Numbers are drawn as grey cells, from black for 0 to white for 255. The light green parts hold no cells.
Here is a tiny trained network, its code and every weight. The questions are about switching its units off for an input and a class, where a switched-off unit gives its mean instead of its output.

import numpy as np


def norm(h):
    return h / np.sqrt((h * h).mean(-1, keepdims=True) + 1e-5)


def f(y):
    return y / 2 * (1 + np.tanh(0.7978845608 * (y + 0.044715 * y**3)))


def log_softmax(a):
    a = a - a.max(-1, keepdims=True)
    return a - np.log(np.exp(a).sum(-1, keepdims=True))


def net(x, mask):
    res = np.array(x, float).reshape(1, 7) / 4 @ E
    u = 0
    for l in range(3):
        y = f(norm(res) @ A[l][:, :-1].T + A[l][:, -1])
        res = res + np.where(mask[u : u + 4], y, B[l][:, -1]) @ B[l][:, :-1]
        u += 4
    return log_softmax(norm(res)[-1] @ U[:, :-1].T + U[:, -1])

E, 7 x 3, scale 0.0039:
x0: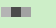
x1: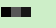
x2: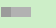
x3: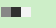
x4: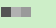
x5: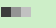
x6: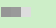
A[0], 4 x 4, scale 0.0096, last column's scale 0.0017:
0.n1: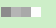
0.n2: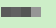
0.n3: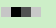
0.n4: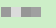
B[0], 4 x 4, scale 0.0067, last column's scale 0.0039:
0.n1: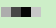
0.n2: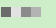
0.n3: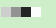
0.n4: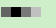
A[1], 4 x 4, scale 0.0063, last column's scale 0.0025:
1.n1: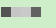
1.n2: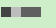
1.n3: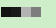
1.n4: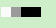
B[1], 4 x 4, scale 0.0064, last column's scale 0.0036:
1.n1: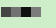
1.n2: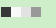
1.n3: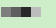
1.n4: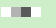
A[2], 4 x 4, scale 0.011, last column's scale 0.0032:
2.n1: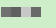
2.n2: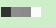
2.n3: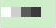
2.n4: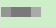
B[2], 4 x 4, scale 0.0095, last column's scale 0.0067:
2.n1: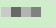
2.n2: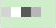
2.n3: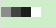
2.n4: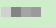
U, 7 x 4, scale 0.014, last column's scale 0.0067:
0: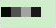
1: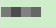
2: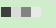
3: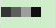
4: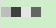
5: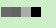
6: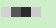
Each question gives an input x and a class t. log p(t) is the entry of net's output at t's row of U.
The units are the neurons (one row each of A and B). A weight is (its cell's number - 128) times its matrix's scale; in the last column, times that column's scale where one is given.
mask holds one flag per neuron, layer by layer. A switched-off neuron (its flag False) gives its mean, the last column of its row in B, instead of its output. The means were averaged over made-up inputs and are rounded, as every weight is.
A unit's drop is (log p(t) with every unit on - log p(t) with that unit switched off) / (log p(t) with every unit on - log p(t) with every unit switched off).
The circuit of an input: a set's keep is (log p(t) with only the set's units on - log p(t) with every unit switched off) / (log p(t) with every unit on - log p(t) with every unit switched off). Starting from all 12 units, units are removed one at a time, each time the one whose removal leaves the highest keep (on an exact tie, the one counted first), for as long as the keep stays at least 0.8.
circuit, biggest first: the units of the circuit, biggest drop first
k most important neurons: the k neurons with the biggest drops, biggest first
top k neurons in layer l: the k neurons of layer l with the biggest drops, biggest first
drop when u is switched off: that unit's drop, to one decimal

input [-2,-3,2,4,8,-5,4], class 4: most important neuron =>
0.n3
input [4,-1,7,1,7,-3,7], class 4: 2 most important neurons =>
0.n3, 1.n4
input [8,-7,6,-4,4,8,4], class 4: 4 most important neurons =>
0.n3, 1.n4, 0.n4, 2.n3
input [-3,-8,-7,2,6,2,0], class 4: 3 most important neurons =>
0.n3, 2.n3, 1.n4
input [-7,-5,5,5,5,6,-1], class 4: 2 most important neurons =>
0.n2, 2.n3
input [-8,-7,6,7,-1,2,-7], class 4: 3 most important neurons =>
0.n3, 2.n3, 1.n4
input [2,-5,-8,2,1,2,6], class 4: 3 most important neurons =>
1.n4, 0.n3, 2.n3
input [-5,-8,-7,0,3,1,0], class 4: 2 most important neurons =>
0.n4, 0.n3
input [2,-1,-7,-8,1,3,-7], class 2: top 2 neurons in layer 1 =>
1.n2, 1.n3
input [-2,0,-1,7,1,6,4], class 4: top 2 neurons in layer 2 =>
2.n3, 2.n1
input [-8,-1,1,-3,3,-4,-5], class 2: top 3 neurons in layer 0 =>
0.n3, 0.n1, 0.n2
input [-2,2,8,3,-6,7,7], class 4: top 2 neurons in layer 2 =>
2.n3, 2.n1
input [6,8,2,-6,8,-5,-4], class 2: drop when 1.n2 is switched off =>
0.1
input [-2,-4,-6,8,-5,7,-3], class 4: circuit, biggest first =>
2.n3
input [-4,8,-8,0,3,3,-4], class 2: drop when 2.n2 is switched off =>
0.1
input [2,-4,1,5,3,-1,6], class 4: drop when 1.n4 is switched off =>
0.3
